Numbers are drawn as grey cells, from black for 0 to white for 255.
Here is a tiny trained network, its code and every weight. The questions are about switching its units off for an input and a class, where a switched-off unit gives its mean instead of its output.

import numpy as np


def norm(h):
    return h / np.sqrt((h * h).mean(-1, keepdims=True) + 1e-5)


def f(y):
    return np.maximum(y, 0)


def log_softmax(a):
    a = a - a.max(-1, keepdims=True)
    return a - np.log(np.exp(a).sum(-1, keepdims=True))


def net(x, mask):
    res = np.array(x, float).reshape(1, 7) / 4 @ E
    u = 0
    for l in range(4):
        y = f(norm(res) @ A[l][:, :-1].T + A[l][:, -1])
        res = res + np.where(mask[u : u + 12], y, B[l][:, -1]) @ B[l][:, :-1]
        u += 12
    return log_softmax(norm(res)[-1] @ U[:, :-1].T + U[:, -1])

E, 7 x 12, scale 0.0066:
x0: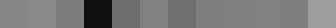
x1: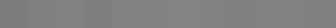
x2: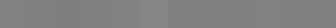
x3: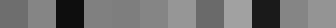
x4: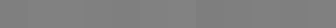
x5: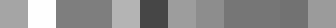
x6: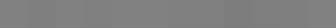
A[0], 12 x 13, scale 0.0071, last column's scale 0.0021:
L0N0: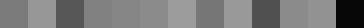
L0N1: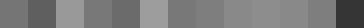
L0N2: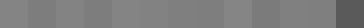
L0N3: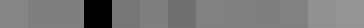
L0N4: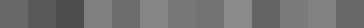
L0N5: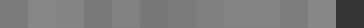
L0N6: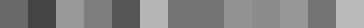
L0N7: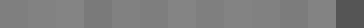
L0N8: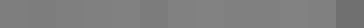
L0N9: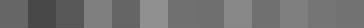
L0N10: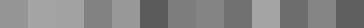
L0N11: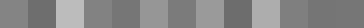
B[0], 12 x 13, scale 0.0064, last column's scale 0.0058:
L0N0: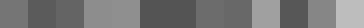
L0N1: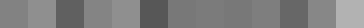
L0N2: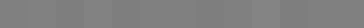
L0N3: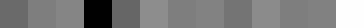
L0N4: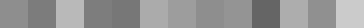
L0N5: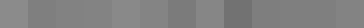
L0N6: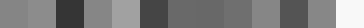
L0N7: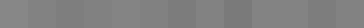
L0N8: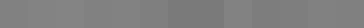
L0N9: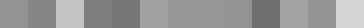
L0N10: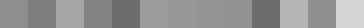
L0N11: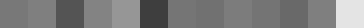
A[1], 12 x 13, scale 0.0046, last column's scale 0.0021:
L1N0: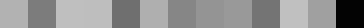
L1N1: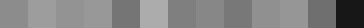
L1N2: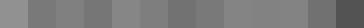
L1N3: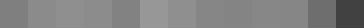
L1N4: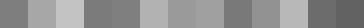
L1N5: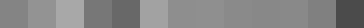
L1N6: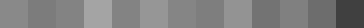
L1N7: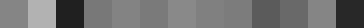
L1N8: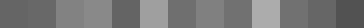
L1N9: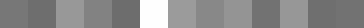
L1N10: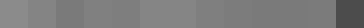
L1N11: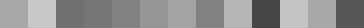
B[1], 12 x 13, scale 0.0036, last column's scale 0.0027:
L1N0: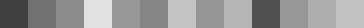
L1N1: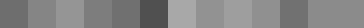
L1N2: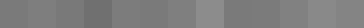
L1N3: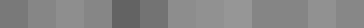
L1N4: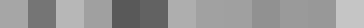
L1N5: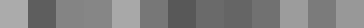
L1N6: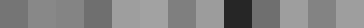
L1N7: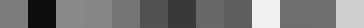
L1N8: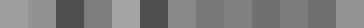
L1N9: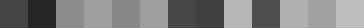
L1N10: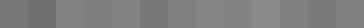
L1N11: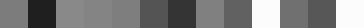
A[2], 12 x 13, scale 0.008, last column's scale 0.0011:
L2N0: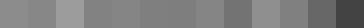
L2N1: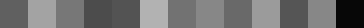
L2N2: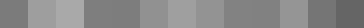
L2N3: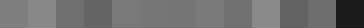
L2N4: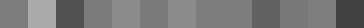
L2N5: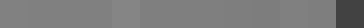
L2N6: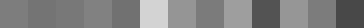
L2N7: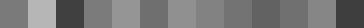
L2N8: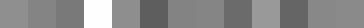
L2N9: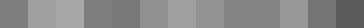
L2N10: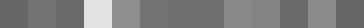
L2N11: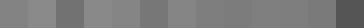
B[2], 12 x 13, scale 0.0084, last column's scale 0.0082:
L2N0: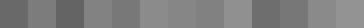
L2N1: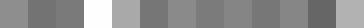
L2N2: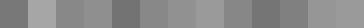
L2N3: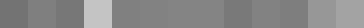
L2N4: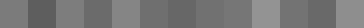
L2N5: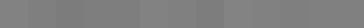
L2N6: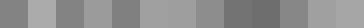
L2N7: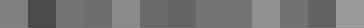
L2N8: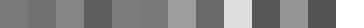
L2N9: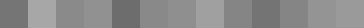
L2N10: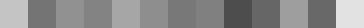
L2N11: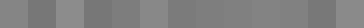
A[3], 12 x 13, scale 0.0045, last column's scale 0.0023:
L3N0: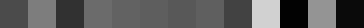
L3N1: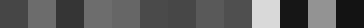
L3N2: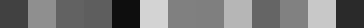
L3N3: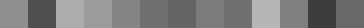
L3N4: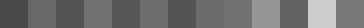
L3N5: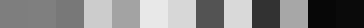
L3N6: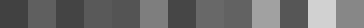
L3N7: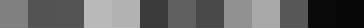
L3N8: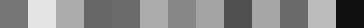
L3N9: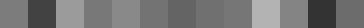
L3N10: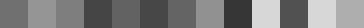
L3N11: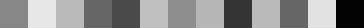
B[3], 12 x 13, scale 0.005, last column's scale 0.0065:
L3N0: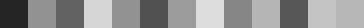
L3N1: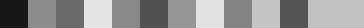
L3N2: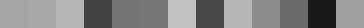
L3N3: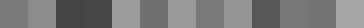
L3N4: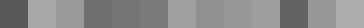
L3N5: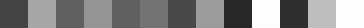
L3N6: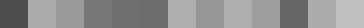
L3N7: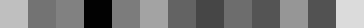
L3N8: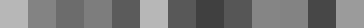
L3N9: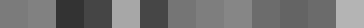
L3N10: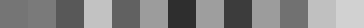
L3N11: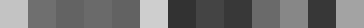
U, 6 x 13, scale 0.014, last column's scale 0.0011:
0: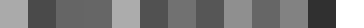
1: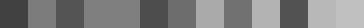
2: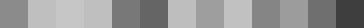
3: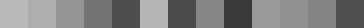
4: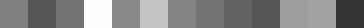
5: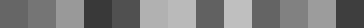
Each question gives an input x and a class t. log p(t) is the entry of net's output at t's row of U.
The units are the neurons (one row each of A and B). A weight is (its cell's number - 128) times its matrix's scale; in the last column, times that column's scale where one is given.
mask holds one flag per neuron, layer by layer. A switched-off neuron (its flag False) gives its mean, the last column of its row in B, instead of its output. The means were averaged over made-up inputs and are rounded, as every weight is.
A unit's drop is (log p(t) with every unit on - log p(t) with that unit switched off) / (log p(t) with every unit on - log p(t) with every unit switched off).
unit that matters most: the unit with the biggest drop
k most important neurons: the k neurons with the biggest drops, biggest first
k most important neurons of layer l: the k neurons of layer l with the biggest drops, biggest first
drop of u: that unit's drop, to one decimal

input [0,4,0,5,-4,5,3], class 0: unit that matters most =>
L0N3
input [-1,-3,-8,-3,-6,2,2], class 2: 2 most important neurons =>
(L0N3; L0N10)
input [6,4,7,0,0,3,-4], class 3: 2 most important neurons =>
(L0N6; L2N8)
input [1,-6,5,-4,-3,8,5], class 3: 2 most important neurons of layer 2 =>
(L2N8; L2N1)
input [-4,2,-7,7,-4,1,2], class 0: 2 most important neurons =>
(L0N0; L0N10)
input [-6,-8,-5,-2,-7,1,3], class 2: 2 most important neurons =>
(L0N6; L0N0)
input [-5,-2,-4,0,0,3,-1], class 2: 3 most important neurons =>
(L0N6; L0N11; L2N8)
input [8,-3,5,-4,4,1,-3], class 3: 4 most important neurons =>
(L0N6; L2N8; L0N0; L0N10)
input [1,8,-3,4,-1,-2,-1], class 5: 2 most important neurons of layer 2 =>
(L2N10; L2N1)
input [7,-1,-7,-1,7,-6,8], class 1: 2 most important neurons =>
(L0N6; L2N8)
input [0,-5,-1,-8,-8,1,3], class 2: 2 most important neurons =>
(L0N3; L0N10)
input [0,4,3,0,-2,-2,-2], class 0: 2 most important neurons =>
(L0N3; L0N6)
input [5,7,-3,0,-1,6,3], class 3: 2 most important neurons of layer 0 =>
(L0N6; L0N11)
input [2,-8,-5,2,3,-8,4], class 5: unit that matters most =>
L0N9
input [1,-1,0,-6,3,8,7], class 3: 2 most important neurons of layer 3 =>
(L3N11; L3N8)
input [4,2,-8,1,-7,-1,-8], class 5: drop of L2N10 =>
0.2
